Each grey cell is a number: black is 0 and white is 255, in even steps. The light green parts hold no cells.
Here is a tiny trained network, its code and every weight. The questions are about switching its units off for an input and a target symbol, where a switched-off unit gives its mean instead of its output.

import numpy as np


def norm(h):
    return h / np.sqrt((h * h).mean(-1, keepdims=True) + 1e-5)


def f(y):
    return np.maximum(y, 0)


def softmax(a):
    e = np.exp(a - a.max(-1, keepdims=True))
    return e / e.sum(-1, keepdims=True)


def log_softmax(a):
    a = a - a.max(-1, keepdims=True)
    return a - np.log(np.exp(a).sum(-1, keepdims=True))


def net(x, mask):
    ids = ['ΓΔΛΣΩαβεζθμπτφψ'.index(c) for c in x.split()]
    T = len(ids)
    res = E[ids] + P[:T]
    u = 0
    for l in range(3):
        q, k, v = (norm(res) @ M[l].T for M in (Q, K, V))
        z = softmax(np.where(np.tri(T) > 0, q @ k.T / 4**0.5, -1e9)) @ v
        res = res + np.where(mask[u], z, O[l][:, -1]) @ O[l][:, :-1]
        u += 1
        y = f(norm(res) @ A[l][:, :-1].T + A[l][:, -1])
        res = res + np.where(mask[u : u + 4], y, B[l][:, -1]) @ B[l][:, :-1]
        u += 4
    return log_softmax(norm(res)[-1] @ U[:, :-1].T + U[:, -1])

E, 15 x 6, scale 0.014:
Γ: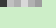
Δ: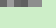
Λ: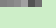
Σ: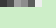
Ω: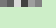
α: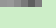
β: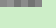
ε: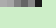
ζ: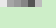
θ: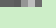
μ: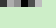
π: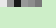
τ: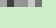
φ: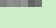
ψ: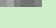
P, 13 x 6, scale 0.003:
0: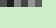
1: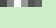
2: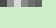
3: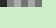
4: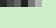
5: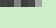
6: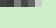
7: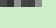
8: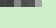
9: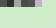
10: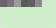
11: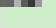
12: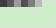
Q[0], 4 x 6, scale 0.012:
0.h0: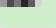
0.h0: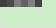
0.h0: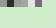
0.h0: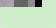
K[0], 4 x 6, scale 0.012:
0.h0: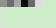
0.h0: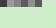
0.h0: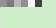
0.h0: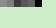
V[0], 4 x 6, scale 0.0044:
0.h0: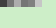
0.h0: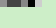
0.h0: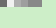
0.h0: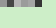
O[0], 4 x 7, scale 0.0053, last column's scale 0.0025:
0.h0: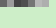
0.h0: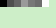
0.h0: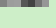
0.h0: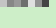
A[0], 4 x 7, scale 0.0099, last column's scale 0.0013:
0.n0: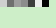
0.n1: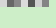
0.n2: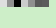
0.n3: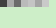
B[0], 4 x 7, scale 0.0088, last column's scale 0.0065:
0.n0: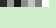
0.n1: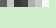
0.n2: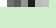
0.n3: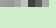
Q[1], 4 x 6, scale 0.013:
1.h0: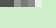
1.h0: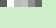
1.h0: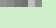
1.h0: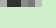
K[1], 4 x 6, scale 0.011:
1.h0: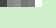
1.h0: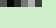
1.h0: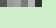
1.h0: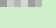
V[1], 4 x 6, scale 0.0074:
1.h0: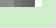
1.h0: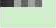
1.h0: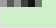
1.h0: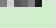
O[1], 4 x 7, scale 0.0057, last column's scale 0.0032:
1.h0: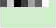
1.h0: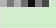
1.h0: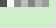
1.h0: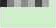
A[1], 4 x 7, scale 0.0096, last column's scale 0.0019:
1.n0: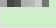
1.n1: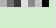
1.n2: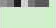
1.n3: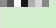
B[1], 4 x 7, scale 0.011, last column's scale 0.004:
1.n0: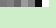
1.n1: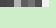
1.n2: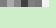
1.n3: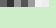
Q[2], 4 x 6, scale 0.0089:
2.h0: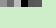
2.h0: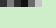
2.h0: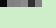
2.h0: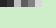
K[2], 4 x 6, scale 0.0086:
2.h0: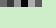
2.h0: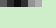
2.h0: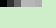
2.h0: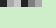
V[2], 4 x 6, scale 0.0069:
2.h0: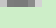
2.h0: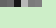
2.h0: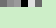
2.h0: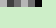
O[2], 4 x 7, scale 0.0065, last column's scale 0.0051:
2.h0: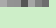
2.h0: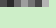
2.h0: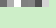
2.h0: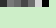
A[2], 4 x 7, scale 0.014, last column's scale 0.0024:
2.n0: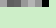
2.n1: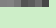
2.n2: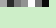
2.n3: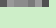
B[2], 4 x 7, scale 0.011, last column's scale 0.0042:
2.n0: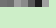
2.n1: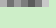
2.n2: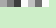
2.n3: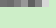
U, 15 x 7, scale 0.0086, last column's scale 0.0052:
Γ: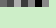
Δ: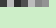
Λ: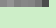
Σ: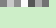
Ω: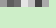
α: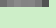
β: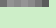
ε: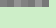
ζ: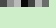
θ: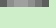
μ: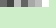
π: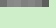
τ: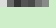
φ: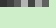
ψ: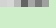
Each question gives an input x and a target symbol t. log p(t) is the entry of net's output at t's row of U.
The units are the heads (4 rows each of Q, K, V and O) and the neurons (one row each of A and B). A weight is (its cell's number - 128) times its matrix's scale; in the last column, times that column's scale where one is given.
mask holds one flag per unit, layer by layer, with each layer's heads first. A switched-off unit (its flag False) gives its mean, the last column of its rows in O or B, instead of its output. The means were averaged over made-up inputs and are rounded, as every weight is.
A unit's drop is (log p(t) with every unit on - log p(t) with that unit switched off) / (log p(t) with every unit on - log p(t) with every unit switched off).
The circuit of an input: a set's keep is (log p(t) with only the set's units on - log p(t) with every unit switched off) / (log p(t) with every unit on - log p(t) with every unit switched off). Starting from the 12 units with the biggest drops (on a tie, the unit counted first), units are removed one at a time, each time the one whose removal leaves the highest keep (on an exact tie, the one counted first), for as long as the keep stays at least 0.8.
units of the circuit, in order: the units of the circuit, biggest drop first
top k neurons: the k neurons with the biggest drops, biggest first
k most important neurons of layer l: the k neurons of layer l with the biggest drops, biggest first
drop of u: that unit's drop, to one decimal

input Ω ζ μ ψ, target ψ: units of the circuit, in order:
2.h0; 0.n0
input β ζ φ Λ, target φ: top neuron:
0.n1
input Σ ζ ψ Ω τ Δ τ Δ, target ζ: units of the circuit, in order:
2.n2; 0.n0
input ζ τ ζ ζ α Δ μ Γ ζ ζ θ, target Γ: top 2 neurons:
1.n1; 1.n2
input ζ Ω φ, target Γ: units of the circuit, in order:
1.h0; 0.n0
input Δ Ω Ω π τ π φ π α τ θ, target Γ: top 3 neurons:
1.n1; 1.n2; 1.n0
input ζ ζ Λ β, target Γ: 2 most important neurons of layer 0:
0.n2; 0.n0
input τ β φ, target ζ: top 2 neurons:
1.n3; 1.n0
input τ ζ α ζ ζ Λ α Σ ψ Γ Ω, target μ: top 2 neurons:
1.n3; 0.n0
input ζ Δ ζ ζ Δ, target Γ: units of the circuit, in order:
0.n0; 0.n1
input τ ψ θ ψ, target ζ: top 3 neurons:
1.n3; 1.n0; 0.n1
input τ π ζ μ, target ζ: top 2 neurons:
0.n0; 2.n2
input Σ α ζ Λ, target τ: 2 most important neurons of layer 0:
0.n0; 0.n2
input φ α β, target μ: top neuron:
0.n2
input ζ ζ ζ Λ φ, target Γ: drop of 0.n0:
0.1
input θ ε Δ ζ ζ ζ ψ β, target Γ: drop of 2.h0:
0.2
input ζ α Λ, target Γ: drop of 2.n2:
0.2
